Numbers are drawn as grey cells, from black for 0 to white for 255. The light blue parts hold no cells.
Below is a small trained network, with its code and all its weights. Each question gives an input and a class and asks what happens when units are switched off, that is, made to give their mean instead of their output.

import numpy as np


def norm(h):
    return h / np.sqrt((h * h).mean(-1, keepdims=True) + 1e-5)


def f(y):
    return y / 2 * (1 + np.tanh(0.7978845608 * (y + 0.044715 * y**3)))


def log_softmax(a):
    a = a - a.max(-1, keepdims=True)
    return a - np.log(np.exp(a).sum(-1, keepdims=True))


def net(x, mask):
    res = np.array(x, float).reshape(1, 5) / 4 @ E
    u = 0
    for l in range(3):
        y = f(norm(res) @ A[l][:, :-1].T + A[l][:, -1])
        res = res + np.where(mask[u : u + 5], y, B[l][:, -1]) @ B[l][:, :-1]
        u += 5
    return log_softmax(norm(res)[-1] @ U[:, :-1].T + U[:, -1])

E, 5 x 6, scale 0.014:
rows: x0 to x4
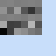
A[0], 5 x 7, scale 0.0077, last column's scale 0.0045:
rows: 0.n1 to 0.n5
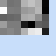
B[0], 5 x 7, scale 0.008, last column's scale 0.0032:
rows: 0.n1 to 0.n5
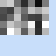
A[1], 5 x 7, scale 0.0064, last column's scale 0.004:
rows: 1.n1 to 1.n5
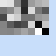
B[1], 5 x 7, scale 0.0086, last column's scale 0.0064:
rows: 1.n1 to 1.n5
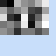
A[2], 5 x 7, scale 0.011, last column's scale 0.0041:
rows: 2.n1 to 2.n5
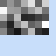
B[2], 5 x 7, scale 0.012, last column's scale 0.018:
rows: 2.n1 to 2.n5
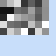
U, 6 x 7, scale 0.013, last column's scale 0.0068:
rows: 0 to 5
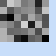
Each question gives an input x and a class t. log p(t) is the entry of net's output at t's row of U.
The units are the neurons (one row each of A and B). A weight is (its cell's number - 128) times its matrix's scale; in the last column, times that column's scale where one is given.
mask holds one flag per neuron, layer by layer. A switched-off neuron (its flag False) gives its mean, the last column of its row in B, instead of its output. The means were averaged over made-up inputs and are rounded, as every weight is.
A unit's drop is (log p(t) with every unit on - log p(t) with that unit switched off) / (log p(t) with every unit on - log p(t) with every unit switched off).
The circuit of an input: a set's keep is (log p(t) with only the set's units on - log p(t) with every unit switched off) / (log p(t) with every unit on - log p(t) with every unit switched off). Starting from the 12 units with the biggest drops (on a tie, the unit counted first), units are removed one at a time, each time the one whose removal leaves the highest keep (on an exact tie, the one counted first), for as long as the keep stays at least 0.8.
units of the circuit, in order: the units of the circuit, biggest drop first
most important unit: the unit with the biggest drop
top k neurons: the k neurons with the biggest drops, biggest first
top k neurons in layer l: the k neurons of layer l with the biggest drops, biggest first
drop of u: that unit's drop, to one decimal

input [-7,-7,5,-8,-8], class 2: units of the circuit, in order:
2.n2, 1.n4, 1.n1
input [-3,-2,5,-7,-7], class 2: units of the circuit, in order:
2.n2, 1.n4
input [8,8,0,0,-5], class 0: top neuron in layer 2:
2.n3
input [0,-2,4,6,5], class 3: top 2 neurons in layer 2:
2.n5, 2.n2
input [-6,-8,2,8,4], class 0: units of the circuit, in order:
2.n1, 2.n5
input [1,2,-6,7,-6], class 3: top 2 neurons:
2.n5, 2.n4
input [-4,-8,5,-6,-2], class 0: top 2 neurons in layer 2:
2.n1, 2.n4
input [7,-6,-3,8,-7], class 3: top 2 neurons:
2.n5, 2.n4
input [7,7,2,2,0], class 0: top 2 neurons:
2.n3, 1.n3
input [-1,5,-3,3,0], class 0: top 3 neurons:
1.n3, 2.n3, 1.n1
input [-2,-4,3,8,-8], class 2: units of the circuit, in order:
2.n2, 1.n3, 2.n4
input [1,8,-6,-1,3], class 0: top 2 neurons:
2.n3, 1.n1
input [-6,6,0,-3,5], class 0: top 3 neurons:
2.n3, 1.n1, 1.n4
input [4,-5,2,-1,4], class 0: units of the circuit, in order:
2.n1
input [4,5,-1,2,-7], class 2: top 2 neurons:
2.n2, 1.n3
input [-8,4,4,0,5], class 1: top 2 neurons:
2.n4, 1.n1
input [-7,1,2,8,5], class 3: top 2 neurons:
2.n5, 1.n1
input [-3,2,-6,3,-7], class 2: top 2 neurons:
2.n2, 1.n3
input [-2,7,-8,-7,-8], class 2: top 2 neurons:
2.n2, 1.n4
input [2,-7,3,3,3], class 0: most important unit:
2.n1
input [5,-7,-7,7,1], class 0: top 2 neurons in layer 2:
2.n1, 2.n5
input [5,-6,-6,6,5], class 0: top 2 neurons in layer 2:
2.n1, 2.n5
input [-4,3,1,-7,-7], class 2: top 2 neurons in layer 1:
1.n4, 1.n2
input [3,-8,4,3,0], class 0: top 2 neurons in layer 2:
2.n1, 2.n4
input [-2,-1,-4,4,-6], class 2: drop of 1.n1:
-0.1
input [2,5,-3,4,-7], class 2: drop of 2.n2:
0.6
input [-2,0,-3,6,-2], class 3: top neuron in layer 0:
0.n5
